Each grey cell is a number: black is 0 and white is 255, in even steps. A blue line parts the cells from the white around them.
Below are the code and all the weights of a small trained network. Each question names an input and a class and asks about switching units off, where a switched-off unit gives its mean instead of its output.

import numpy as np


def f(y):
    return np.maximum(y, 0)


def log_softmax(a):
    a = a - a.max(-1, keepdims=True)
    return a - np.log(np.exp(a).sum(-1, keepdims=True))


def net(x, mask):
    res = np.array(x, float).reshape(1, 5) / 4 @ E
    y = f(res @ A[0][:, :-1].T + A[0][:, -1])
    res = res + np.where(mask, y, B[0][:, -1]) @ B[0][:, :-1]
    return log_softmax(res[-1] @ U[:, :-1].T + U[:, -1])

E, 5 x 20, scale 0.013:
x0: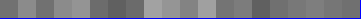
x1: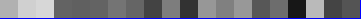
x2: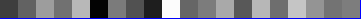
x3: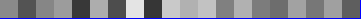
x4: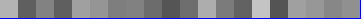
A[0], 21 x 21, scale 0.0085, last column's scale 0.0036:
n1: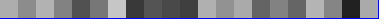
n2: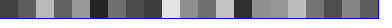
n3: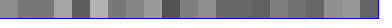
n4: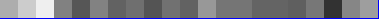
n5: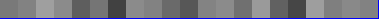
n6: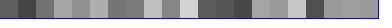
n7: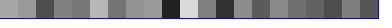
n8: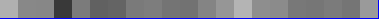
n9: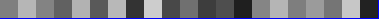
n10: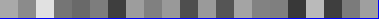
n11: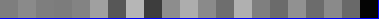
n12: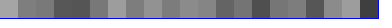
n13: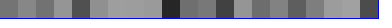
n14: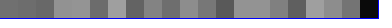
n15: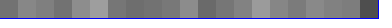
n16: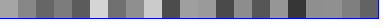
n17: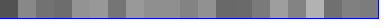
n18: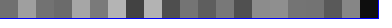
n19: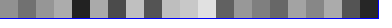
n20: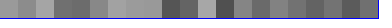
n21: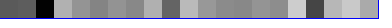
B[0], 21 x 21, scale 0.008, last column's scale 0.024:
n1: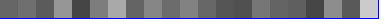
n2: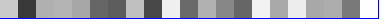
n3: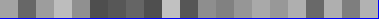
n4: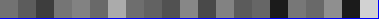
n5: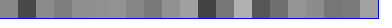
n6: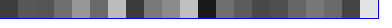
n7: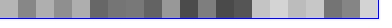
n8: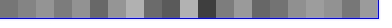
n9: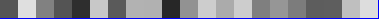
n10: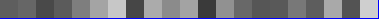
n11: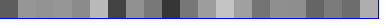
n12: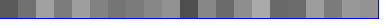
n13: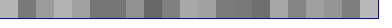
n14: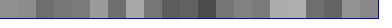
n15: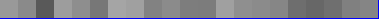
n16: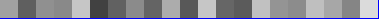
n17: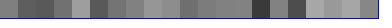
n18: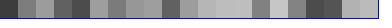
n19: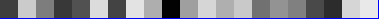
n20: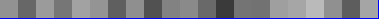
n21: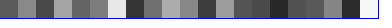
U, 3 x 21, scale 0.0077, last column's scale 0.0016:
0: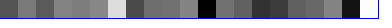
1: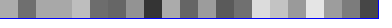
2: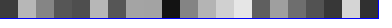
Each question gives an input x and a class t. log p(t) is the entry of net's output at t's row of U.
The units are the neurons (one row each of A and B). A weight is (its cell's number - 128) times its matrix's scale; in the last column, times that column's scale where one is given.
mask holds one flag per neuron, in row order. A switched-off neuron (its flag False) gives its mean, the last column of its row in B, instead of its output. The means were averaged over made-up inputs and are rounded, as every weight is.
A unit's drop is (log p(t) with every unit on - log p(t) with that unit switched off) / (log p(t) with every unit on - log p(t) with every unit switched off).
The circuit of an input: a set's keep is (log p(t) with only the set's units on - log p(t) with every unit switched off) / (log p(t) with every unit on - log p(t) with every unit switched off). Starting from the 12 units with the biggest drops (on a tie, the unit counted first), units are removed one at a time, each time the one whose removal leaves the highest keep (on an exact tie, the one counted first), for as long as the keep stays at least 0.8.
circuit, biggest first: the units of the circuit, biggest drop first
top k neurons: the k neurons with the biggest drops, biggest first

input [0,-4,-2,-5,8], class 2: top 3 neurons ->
(n9 n18 n4)
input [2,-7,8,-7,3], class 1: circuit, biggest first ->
(n2)
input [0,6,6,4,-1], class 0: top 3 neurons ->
(n10 n4 n16)
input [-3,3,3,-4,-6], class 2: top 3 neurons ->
(n21 n6 n9)
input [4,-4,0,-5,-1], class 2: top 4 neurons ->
(n9 n18 n4 n10)
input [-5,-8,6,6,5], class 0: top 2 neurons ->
(n21 n6)
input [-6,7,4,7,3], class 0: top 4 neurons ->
(n4 n10 n9 n1)
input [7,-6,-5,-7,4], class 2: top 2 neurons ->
(n9 n18)
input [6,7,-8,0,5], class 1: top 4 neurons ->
(n16 n7 n21 n6)
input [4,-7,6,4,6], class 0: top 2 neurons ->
(n21 n6)
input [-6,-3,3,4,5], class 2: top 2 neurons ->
(n19 n4)
